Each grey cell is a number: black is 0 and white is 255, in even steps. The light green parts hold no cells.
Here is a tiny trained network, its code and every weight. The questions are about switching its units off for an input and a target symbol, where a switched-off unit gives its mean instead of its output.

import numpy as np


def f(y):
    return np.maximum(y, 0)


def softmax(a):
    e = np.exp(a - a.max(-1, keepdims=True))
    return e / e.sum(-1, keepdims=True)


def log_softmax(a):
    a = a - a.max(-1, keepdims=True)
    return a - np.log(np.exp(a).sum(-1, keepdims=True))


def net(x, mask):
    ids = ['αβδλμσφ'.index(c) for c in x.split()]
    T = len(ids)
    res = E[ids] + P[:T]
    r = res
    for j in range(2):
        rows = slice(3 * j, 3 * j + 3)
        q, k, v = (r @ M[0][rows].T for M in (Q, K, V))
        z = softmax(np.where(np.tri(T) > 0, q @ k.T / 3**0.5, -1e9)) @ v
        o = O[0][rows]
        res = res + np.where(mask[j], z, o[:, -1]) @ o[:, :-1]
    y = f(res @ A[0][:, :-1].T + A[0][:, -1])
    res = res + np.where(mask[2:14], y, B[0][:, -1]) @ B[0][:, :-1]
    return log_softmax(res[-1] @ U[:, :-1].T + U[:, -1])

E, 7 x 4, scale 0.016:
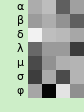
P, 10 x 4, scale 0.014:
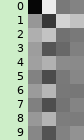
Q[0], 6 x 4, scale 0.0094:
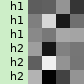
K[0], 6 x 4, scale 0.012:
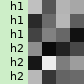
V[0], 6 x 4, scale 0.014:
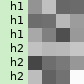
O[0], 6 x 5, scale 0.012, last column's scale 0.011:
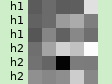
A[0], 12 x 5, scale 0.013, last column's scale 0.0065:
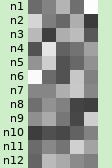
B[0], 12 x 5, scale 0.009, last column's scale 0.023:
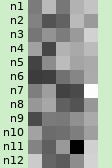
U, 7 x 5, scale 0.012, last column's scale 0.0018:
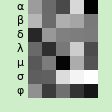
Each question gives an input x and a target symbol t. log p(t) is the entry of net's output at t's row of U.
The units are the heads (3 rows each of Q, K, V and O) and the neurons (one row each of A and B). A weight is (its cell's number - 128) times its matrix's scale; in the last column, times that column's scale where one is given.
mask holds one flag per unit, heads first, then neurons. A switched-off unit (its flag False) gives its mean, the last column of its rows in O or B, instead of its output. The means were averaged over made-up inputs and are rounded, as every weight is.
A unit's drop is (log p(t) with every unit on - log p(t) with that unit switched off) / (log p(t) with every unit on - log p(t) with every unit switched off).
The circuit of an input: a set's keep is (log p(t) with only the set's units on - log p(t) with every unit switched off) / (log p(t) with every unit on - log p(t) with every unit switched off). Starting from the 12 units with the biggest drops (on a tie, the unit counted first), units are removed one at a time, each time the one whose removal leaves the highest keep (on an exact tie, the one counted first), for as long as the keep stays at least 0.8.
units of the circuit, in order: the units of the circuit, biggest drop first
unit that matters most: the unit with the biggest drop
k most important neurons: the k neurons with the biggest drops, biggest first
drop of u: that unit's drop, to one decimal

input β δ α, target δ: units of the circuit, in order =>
h2, n5, n12
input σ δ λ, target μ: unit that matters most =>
h2
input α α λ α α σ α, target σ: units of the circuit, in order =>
n7, n5, n4
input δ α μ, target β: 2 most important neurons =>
n12, n11
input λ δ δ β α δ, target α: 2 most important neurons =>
n7, n12
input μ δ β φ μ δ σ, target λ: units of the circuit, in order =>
n7, h2, n4, n5
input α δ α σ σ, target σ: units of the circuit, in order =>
n7, n4
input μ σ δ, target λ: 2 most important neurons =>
n7, n6
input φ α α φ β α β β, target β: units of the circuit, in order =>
n6, h2
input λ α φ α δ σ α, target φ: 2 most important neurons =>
n1, n10
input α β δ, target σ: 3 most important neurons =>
n7, n5, n11
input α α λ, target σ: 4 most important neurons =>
n7, n11, n4, n5
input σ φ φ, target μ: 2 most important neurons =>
n7, n4
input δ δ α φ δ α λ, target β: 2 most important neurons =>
n12, n7
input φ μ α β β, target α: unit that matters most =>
h1
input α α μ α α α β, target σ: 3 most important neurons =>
n7, n11, n4
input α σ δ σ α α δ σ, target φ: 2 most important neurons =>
n11, n7
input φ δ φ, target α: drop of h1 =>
0.2
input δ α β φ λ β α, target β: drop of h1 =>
0.0
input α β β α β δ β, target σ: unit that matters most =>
n7
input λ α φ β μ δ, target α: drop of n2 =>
0.3
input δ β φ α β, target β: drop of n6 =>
0.1
